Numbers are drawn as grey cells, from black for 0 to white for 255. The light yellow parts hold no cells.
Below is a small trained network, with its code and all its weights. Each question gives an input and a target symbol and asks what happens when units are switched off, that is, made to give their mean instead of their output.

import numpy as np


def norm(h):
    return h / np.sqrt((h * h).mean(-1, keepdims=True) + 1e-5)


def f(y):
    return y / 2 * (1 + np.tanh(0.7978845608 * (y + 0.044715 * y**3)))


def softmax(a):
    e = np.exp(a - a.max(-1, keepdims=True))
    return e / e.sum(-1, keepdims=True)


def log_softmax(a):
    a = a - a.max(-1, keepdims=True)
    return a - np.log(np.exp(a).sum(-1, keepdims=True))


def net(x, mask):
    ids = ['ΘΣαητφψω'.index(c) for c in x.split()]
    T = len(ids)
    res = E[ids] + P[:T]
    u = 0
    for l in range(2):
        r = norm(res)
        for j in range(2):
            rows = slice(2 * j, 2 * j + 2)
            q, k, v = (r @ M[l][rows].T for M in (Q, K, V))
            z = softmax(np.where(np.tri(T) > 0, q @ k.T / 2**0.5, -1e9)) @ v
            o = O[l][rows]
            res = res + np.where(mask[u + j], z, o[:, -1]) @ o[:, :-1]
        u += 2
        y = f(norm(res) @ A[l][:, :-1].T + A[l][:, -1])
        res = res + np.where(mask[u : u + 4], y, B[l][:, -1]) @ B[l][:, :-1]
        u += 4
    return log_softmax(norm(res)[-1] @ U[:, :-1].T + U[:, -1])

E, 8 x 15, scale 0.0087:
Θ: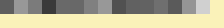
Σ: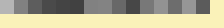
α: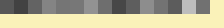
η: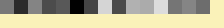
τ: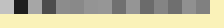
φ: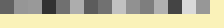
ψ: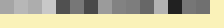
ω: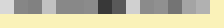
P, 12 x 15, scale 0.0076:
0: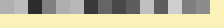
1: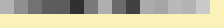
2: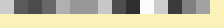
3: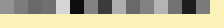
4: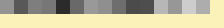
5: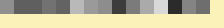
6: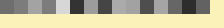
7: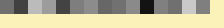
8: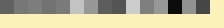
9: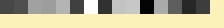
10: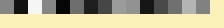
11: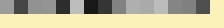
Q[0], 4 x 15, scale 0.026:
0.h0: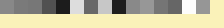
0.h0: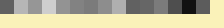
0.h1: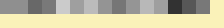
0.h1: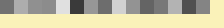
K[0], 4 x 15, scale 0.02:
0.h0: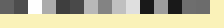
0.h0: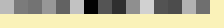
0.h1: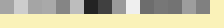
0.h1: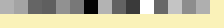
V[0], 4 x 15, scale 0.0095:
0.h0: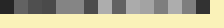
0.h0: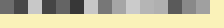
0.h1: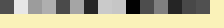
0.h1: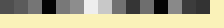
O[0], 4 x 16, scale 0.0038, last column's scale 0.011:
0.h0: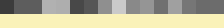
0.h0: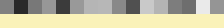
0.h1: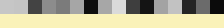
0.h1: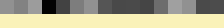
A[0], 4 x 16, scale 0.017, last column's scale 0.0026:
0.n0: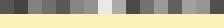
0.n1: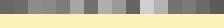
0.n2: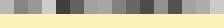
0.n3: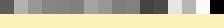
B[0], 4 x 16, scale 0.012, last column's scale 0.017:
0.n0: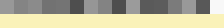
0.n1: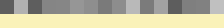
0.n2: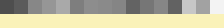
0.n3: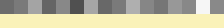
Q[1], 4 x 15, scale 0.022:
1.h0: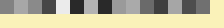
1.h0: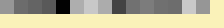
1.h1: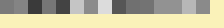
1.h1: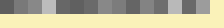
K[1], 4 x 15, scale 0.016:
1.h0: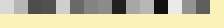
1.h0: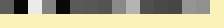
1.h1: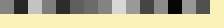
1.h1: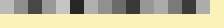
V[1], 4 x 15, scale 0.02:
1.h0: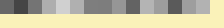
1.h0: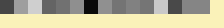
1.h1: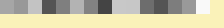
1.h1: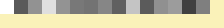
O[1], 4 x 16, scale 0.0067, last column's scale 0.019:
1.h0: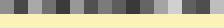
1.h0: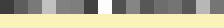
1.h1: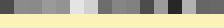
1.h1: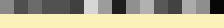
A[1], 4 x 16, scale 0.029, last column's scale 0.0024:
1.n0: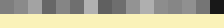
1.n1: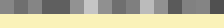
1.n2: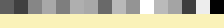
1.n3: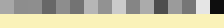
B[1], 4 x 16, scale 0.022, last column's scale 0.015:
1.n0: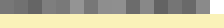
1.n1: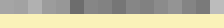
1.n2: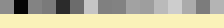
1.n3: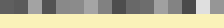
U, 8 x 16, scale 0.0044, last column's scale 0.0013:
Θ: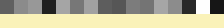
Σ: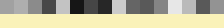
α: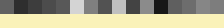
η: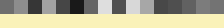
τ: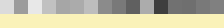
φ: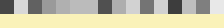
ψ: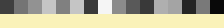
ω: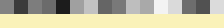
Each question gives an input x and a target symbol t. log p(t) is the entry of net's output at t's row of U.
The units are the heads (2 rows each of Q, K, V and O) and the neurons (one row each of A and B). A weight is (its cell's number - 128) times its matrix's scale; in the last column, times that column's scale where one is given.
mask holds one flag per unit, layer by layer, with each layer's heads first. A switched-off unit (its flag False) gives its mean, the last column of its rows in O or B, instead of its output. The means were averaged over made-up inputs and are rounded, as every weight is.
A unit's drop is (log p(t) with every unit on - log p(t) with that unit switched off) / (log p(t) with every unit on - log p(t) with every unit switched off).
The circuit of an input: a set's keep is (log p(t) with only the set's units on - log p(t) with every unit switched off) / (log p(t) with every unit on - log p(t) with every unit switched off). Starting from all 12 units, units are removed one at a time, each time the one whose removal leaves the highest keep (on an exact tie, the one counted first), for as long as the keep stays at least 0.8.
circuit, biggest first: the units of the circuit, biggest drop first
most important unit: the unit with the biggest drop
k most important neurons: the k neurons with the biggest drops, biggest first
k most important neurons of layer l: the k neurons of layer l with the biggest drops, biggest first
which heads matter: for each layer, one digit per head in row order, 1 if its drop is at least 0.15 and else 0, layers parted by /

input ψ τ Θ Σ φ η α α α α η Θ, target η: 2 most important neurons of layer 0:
0.n0, 0.n2
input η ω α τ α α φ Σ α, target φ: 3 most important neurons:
0.n0, 0.n1, 1.n2
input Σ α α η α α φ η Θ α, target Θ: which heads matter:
00 / 11
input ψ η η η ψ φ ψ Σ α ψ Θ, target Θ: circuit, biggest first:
0.n3, 1.n3
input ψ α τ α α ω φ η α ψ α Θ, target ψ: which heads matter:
01 / 10
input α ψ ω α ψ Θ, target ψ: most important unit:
1.h0
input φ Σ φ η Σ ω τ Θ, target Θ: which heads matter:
10 / 00
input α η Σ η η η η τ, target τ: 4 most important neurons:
0.n0, 1.n1, 1.n2, 1.n0
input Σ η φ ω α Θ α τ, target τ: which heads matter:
11 / 11
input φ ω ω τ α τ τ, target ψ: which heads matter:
10 / 10
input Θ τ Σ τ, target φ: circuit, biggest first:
1.h1, 0.n3
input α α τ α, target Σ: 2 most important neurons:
0.n0, 0.n2
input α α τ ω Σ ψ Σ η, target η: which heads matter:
00 / 11
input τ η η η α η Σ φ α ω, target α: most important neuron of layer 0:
0.n2
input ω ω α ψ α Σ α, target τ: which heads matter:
10 / 01
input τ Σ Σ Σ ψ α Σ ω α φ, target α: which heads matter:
11 / 00
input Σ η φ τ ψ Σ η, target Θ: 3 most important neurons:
0.n2, 1.n3, 0.n1
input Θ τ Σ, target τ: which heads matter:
01 / 00
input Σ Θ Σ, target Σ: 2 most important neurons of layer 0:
0.n2, 0.n3
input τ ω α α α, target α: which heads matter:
01 / 11
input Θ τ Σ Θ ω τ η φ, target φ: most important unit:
0.n0
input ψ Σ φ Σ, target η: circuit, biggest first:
1.h1, 0.h1
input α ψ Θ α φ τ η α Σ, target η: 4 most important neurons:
0.n0, 0.n3, 1.n0, 1.n2
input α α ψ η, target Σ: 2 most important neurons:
0.n0, 0.n2
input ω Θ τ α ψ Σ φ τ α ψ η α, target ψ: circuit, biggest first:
0.h1, 1.h0
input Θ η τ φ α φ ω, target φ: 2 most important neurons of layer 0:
0.n2, 0.n3
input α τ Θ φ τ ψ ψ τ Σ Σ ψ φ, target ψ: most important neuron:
0.n2
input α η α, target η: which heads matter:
00 / 01
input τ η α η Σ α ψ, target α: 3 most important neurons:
0.n2, 1.n0, 0.n0
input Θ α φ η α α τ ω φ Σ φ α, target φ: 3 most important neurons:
0.n0, 1.n2, 1.n0
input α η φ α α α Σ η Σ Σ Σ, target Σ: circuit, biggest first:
1.n0, 1.n2
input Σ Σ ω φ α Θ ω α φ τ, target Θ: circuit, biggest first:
0.n2, 1.h0, 1.n3
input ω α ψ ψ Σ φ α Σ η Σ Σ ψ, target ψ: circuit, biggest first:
0.n0, 1.h0
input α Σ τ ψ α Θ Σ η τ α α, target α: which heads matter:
11 / 10
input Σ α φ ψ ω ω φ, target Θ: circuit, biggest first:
1.h0, 0.n2, 1.n3
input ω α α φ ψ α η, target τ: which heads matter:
10 / 01
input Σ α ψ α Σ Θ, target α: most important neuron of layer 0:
0.n0
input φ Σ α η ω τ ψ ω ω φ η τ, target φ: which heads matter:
10 / 00
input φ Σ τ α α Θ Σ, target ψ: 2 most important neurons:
0.n0, 1.n2
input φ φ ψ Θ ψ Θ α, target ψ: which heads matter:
10 / 10
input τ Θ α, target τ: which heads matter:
01 / 00
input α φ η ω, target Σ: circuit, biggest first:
0.h0
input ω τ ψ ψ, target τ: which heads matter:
10 / 01
